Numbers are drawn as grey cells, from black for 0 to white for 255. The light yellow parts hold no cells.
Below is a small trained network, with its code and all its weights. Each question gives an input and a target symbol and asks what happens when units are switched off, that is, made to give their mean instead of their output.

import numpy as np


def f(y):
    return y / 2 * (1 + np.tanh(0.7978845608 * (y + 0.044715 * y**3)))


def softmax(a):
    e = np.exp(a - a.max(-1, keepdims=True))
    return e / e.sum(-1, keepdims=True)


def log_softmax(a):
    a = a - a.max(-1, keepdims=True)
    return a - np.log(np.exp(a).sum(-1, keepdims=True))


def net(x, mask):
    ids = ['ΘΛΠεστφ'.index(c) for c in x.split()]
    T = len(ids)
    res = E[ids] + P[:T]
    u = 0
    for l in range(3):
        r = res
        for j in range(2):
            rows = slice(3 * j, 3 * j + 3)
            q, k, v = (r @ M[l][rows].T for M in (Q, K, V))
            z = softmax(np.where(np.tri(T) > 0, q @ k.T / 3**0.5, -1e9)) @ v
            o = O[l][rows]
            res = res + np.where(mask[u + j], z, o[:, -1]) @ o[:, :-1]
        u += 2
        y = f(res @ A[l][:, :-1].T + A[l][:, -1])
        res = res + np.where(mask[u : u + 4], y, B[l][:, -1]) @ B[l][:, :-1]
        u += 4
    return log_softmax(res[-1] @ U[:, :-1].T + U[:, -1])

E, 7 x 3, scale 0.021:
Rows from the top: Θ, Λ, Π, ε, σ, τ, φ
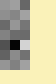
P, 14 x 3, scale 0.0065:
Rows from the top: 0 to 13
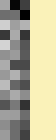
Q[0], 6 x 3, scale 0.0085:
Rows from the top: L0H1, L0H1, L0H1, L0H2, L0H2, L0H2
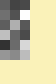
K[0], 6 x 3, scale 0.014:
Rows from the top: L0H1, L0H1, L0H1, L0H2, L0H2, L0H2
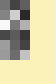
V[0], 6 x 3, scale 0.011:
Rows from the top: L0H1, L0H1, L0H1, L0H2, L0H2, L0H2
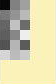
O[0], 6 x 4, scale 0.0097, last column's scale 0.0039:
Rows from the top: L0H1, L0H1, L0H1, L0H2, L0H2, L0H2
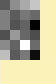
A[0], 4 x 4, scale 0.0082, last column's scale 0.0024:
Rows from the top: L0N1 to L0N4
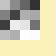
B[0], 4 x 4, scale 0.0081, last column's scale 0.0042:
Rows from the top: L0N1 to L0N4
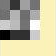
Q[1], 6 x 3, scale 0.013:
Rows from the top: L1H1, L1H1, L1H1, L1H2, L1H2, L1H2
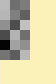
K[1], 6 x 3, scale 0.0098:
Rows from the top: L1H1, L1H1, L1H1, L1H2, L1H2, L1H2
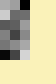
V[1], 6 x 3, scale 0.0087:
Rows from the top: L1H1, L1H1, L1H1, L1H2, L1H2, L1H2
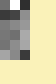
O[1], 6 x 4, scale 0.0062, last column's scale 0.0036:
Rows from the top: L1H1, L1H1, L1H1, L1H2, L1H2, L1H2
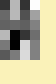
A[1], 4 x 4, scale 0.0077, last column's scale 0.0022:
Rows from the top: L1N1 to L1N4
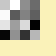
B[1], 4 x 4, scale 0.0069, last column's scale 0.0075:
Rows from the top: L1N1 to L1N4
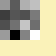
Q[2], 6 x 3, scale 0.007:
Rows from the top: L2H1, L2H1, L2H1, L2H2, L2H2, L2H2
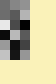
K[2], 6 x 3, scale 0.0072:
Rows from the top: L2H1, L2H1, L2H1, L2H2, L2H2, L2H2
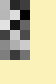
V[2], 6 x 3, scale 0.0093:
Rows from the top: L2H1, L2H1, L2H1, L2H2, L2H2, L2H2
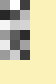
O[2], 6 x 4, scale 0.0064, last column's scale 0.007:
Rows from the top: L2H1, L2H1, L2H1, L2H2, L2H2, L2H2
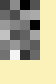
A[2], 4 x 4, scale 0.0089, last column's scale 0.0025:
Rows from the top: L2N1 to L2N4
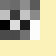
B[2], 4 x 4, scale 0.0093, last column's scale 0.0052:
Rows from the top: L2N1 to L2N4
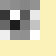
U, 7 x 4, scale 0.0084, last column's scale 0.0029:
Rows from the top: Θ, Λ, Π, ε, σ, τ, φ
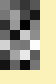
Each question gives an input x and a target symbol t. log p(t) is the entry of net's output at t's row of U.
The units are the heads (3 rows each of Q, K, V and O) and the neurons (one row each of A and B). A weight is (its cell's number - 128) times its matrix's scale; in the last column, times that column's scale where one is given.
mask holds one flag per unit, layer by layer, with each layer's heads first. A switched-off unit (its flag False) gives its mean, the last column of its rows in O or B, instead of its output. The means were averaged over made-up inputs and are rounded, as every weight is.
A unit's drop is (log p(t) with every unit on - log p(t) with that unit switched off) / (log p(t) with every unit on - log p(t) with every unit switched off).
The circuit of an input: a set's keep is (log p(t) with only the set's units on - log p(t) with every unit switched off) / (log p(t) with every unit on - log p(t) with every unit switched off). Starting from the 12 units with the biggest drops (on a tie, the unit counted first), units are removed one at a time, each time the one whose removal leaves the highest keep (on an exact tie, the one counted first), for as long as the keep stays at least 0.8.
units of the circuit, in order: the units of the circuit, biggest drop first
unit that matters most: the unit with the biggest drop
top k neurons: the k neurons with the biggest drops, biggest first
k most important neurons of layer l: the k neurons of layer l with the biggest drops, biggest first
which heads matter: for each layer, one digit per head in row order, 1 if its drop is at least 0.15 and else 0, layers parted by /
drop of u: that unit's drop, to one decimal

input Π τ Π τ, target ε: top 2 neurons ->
L2N2, L2N3
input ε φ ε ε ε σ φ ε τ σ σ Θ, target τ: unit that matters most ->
L0N3
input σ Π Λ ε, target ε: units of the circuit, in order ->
L1N4, L2N2, L0H1
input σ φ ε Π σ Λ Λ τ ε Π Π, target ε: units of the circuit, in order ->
L2N2, L2N3
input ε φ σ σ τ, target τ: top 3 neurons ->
L0N3, L1N1, L2N4
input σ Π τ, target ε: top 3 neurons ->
L1N4, L2N2, L0N3
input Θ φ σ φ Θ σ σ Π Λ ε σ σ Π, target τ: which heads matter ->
00 / 10 / 00
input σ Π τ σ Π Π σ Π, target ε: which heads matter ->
11 / 11 / 00
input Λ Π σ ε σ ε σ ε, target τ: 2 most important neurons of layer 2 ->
L2N4, L2N3
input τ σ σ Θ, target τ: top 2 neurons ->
L1N4, L1N1
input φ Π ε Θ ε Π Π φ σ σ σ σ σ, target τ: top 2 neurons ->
L2N2, L0N4
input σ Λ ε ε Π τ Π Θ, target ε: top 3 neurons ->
L1N4, L0N4, L2N2
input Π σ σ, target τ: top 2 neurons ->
L2N2, L0N3
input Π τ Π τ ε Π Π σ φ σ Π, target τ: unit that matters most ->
L0N3
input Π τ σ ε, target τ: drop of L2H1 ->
0.2
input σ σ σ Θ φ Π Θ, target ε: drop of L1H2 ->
0.3
